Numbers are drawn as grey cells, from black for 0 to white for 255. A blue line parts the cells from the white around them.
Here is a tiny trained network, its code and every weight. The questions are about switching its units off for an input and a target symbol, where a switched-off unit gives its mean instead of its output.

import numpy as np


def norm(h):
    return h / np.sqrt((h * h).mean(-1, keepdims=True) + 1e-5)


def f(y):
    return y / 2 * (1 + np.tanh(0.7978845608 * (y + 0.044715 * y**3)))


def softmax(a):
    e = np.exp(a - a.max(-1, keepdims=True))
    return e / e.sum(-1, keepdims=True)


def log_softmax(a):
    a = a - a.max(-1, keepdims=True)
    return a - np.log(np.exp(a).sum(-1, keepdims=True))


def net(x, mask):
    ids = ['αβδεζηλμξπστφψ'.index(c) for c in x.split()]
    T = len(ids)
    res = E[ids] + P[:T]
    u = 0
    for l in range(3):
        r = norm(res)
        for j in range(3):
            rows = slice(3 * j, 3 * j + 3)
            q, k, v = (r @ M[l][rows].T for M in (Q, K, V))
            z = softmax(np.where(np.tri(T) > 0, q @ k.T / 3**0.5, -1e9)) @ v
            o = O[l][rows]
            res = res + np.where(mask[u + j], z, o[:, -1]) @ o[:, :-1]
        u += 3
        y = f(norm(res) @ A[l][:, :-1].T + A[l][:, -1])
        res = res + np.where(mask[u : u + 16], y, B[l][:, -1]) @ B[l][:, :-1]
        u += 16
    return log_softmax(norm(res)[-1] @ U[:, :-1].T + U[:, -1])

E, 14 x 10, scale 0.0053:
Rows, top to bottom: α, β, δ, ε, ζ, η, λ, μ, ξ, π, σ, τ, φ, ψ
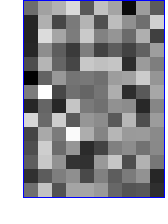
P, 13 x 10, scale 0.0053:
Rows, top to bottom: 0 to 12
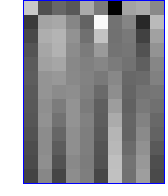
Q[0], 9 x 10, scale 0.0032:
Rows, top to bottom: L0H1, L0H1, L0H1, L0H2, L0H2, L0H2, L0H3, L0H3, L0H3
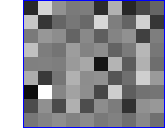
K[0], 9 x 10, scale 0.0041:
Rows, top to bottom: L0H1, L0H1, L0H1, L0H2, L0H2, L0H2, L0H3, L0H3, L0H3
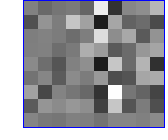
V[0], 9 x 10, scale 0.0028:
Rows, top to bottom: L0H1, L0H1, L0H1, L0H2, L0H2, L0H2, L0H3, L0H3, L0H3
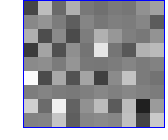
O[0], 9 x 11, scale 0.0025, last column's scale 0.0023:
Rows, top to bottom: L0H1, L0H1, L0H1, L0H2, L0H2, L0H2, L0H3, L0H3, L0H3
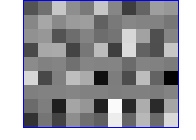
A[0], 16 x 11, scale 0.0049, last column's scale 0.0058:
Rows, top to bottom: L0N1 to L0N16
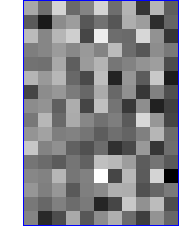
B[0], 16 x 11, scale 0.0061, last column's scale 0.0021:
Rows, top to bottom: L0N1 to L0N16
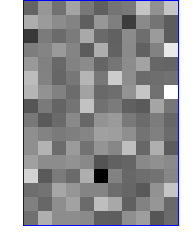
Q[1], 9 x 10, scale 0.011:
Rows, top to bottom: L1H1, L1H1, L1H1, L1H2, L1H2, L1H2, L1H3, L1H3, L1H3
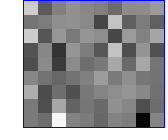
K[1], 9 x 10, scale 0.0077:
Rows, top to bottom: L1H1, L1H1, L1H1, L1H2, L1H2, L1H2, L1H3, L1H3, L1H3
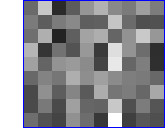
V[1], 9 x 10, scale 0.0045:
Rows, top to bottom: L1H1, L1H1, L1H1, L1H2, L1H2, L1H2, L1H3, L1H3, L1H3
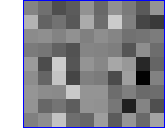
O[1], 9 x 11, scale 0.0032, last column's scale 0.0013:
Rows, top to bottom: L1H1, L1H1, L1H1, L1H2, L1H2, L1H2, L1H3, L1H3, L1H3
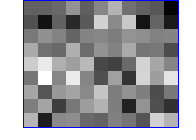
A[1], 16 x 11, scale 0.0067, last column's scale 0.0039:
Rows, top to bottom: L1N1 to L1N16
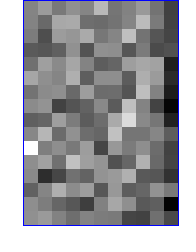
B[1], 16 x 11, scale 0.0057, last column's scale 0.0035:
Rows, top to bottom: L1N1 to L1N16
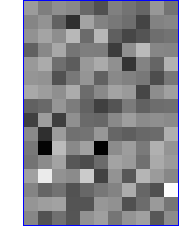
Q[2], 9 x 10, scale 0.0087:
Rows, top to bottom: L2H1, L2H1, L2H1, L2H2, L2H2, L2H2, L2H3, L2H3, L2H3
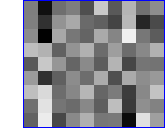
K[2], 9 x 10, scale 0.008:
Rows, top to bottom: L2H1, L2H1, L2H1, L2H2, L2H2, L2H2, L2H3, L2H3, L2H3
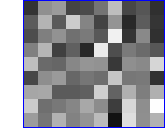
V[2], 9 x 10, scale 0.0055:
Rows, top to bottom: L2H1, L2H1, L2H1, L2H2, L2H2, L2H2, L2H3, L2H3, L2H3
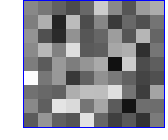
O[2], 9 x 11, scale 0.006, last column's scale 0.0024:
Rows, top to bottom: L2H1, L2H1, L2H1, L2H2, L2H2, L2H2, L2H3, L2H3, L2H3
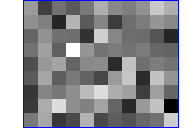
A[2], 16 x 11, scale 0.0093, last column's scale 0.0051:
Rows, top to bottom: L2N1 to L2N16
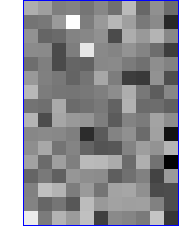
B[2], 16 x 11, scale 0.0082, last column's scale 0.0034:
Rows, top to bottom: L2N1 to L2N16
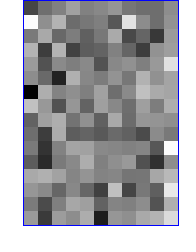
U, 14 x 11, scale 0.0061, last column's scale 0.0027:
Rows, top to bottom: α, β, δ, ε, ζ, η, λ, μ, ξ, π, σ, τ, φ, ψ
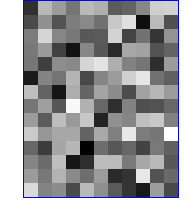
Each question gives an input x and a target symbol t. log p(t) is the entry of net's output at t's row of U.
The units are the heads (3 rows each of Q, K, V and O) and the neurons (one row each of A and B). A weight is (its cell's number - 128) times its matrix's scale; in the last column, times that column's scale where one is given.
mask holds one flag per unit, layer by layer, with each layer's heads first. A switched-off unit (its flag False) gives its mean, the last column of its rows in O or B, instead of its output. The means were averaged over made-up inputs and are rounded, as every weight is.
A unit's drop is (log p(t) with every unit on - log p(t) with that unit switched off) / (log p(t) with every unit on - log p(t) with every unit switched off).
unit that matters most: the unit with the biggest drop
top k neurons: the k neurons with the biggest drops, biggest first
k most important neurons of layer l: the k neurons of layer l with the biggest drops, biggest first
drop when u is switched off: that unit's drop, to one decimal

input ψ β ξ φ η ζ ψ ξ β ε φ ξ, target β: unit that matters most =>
L0H3
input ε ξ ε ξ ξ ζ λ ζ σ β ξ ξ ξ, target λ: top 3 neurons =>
L1N13, L0N7, L0N15
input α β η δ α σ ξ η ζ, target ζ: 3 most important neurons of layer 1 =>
L1N11, L1N13, L1N5
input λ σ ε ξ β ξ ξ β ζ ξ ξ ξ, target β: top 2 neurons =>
L1N13, L0N7
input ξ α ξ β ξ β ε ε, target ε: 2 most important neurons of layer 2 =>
L2N16, L2N14
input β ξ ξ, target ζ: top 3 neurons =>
L0N1, L0N15, L2N12
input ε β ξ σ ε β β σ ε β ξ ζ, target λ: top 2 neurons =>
L0N13, L0N14
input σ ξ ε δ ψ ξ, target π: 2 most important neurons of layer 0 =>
L0N1, L0N11
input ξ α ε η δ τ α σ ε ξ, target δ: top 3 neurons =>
L0N1, L1N11, L2N14
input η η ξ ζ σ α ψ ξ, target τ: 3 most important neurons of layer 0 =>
L0N1, L0N2, L0N15
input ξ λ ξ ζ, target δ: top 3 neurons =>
L0N1, L2N14, L1N11
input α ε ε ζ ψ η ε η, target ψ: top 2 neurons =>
L0N3, L2N4
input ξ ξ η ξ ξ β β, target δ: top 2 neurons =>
L1N11, L2N14
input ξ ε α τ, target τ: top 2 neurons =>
L1N11, L1N13
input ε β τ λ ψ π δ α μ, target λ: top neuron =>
L0N15
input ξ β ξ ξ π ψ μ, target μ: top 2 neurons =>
L0N4, L0N16
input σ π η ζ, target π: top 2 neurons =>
L2N2, L0N11
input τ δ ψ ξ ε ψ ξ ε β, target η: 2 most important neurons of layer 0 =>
L0N11, L0N1
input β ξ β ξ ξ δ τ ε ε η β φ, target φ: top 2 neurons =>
L0N1, L0N2
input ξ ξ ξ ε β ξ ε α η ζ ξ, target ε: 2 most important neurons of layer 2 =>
L2N7, L2N16
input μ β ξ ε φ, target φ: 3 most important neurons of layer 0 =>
L0N13, L0N2, L0N6
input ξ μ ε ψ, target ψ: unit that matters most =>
L1H1
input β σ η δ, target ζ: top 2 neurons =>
L0N15, L2N12
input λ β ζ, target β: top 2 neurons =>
L0N6, L0N11
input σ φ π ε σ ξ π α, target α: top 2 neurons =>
L0N1, L0N8
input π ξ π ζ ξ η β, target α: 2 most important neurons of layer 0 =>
L0N13, L0N14
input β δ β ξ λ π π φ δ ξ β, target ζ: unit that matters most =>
L1H1
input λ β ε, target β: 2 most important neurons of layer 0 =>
L0N6, L0N11
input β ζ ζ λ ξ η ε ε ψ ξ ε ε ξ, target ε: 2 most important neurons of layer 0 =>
L0N14, L0N1
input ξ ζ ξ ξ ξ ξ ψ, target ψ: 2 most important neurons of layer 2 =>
L2N4, L2N13
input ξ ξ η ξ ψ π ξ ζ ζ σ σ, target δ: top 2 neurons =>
L1N11, L2N14
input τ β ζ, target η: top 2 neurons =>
L2N7, L0N11
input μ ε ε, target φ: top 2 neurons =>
L1N4, L0N4
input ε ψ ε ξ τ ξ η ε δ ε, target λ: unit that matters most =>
L0H3
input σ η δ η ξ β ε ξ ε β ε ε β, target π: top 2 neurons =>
L2N2, L0N11
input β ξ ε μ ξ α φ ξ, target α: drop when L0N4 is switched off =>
0.8
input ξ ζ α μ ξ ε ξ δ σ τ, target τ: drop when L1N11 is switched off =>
0.4
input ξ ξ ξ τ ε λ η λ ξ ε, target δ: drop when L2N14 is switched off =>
0.1
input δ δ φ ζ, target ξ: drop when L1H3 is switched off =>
0.0
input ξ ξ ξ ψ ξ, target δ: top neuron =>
L1N13
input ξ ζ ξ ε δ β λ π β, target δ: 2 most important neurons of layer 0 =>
L0N1, L0N14
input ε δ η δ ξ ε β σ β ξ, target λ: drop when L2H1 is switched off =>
0.2
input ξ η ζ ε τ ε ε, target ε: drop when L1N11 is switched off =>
0.4
